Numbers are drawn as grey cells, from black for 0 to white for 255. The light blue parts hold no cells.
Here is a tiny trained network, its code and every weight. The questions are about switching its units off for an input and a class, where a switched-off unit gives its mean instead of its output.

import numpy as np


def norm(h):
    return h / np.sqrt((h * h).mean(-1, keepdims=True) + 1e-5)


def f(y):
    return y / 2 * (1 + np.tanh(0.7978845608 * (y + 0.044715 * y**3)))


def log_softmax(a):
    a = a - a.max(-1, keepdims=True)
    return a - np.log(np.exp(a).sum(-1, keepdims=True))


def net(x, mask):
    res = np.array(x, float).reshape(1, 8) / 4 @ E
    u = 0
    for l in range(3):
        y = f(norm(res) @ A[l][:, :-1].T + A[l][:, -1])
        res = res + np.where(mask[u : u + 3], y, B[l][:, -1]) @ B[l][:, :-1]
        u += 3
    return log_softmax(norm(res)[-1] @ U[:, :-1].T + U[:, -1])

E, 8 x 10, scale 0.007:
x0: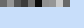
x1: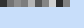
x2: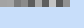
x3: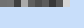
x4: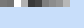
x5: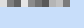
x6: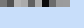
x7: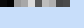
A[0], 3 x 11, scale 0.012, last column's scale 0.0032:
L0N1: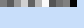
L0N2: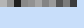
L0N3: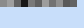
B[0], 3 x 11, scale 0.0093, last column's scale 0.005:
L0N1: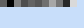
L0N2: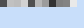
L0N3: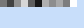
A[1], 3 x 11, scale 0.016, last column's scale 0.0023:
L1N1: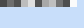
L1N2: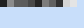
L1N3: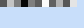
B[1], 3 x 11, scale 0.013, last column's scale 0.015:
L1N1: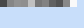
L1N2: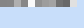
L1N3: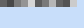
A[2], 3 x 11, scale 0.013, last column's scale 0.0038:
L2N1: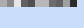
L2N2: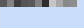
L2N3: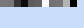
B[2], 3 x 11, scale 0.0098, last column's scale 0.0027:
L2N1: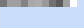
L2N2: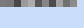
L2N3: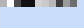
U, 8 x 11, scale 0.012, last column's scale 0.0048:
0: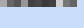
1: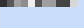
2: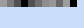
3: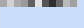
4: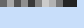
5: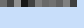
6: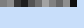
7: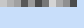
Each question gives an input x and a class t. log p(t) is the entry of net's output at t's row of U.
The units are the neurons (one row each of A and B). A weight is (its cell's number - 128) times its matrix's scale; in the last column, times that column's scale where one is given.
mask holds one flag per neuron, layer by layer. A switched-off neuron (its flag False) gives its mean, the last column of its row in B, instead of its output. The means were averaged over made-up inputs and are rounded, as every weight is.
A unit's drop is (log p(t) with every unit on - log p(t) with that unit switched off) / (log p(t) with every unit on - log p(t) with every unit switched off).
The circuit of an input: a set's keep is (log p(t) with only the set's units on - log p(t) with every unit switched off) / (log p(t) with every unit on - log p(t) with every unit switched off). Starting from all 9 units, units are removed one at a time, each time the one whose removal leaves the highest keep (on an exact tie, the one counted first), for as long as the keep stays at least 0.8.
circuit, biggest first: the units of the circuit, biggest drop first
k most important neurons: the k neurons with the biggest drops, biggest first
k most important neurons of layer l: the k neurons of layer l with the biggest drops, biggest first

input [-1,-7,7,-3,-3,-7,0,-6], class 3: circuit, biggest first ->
[L1N2]
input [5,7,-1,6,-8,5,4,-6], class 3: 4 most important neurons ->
[L0N2, L1N3, L1N1, L0N1]
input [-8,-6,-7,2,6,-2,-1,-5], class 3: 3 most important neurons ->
[L1N3, L2N1, L0N3]
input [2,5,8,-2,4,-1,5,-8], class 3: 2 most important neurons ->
[L1N3, L2N1]
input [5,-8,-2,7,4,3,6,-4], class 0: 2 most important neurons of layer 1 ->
[L1N1, L1N2]
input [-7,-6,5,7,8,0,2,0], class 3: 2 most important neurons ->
[L1N3, L1N1]
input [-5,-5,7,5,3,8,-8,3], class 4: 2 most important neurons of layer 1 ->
[L1N2, L1N1]
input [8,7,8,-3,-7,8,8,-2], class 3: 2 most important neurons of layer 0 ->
[L0N2, L0N1]
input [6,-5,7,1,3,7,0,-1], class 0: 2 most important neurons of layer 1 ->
[L1N2, L1N1]
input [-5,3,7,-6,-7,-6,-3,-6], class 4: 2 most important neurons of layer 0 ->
[L0N2, L0N3]
